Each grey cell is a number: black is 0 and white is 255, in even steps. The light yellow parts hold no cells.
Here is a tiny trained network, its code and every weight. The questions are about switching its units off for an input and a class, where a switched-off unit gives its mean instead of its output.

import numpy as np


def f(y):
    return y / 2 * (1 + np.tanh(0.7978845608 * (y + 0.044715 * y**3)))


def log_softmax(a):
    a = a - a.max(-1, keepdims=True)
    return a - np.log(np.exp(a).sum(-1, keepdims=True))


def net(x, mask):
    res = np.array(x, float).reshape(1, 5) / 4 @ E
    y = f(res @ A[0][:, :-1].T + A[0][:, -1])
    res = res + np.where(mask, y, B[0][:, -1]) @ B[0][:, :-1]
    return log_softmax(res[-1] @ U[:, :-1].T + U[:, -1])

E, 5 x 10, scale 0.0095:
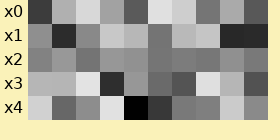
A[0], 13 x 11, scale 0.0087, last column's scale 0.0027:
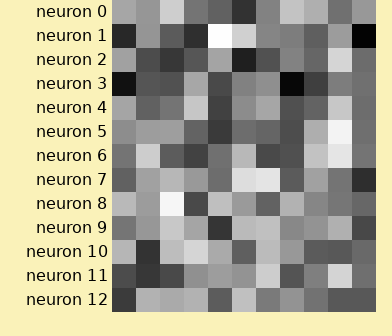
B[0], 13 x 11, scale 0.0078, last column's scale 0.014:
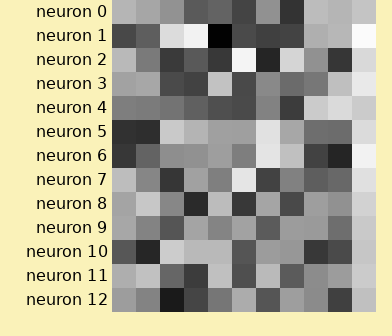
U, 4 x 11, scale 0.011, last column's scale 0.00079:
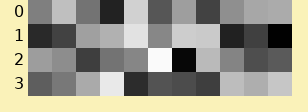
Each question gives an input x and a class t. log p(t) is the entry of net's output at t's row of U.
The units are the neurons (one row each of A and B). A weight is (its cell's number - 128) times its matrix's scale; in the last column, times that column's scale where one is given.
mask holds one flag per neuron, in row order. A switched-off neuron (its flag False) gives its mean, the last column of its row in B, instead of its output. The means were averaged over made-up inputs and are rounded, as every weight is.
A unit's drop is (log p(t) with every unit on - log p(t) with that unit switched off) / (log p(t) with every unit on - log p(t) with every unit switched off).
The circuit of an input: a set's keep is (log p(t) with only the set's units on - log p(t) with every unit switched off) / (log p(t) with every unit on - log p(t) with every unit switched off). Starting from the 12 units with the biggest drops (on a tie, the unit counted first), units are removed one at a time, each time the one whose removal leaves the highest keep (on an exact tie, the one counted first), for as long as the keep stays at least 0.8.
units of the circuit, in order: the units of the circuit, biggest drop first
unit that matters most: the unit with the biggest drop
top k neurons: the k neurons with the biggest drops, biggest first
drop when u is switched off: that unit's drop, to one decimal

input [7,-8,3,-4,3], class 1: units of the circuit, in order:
[neuron 6]
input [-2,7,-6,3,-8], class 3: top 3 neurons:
[neuron 1; neuron 6; neuron 5]
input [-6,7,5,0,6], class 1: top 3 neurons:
[neuron 10; neuron 1; neuron 7]
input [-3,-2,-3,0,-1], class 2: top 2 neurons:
[neuron 10; neuron 2]
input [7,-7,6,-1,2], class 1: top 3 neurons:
[neuron 6; neuron 5; neuron 2]
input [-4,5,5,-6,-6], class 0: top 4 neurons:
[neuron 11; neuron 3; neuron 6; neuron 5]
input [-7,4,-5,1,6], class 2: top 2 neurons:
[neuron 2; neuron 1]
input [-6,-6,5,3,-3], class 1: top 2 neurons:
[neuron 6; neuron 5]
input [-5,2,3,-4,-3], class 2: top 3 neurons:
[neuron 2; neuron 8; neuron 0]
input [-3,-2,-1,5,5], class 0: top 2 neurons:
[neuron 1; neuron 0]
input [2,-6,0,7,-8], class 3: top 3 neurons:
[neuron 1; neuron 3; neuron 11]
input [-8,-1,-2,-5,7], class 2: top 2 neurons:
[neuron 2; neuron 1]
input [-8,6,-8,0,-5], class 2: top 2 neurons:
[neuron 2; neuron 6]
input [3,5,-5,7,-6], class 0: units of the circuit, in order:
[neuron 8]
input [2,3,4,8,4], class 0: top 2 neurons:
[neuron 1; neuron 8]
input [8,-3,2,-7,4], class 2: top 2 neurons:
[neuron 7; neuron 9]
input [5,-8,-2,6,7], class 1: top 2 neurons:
[neuron 5; neuron 6]
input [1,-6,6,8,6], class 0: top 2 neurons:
[neuron 0; neuron 1]
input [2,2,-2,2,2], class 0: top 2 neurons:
[neuron 1; neuron 6]
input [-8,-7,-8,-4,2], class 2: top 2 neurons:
[neuron 2; neuron 10]
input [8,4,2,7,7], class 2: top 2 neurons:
[neuron 1; neuron 7]
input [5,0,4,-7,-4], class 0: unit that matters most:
neuron 3
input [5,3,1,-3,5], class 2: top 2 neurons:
[neuron 1; neuron 7]
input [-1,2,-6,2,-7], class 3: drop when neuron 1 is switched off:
0.6
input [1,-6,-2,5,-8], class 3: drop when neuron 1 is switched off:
1.7
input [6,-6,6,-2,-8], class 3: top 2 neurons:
[neuron 1; neuron 2]
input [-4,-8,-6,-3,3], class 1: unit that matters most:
neuron 5
